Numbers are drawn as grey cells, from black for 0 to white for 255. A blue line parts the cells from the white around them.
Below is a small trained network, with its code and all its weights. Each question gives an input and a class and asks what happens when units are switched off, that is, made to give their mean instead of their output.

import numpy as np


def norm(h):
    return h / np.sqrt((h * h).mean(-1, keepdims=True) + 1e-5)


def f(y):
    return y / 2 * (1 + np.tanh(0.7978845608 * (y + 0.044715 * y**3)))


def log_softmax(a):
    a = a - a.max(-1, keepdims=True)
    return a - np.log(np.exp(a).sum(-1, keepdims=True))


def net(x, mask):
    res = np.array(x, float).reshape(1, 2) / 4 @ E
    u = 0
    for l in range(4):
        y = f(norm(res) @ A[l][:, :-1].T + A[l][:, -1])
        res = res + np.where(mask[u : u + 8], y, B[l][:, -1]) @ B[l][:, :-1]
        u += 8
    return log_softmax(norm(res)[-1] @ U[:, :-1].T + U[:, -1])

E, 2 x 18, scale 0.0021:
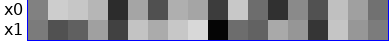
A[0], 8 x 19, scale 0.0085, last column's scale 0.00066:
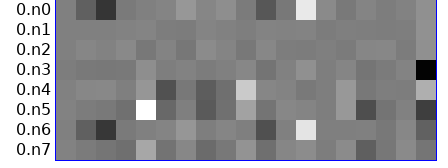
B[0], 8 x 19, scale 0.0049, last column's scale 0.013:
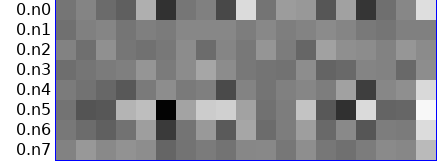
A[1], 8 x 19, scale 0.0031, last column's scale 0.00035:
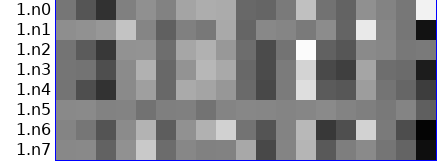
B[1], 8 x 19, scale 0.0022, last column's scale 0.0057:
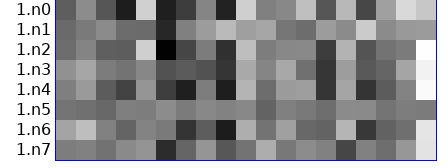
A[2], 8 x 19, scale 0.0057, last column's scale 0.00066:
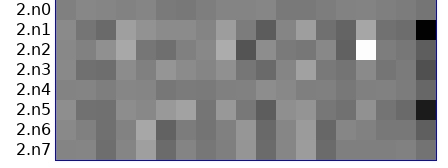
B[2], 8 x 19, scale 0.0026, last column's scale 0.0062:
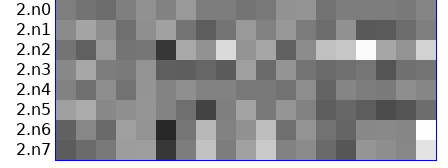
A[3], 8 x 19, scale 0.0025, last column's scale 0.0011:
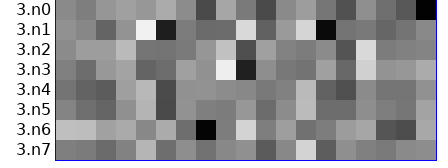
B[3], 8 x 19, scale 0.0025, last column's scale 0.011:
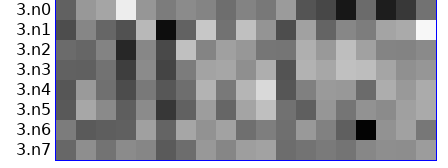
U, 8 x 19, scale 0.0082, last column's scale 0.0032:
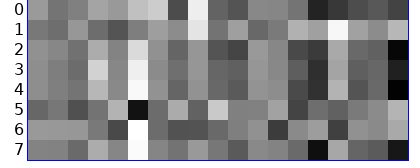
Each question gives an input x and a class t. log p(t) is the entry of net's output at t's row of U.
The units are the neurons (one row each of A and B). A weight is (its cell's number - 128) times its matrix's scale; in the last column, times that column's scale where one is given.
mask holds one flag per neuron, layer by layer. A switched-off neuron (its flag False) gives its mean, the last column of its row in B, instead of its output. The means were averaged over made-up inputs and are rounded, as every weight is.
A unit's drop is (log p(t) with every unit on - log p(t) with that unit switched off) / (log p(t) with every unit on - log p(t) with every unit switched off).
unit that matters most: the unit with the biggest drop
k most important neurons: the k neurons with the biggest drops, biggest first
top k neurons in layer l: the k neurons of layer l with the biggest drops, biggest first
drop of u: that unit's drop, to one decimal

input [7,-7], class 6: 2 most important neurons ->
[0.n5; 0.n0]
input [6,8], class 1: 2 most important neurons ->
[0.n5; 0.n6]
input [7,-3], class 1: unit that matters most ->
0.n4
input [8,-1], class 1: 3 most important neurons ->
[0.n5; 0.n0; 0.n4]
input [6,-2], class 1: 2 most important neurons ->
[0.n4; 0.n0]
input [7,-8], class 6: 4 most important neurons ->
[0.n5; 0.n0; 0.n6; 3.n1]
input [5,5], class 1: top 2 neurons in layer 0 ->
[0.n5; 0.n6]
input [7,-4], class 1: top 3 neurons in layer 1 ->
[1.n4; 1.n6; 1.n2]
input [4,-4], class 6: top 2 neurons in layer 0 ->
[0.n5; 0.n0]
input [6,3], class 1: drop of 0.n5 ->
0.6
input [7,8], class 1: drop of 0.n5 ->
0.3
